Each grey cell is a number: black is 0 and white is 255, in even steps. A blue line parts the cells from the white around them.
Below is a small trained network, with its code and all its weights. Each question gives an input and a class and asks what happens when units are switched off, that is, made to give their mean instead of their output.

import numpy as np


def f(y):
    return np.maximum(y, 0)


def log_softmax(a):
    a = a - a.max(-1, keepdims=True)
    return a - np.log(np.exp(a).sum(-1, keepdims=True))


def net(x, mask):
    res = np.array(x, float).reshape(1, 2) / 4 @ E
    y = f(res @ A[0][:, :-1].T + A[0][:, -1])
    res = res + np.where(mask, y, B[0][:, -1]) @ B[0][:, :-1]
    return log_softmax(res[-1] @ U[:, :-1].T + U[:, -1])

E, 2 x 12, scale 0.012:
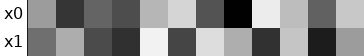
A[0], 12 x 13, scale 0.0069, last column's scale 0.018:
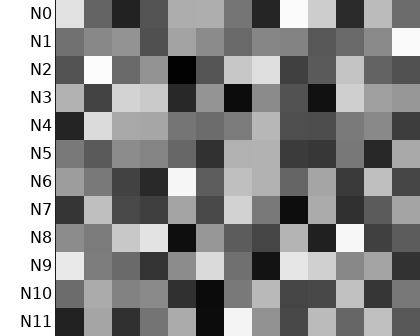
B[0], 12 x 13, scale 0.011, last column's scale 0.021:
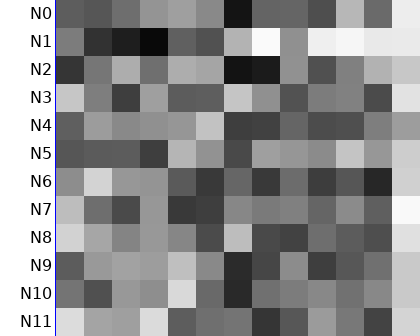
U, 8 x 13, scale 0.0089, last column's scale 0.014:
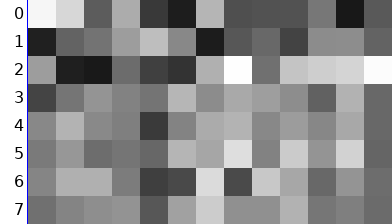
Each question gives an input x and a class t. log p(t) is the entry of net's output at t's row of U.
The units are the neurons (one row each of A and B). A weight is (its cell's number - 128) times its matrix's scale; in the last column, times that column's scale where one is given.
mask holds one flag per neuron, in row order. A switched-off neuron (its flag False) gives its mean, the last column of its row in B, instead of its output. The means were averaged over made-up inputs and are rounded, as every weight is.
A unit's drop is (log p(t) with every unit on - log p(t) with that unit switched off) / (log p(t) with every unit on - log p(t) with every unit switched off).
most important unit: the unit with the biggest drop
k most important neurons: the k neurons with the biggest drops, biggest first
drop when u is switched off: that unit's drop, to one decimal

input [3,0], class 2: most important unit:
N2
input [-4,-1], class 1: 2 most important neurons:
N2, N10
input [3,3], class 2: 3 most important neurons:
N8, N2, N1
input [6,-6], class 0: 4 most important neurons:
N8, N3, N2, N5
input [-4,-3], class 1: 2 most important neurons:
N2, N7
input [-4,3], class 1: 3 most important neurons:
N2, N3, N8
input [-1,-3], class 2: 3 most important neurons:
N6, N11, N9
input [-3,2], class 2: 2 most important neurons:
N9, N0
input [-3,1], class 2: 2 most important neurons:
N9, N0
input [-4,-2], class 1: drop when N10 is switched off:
0.1
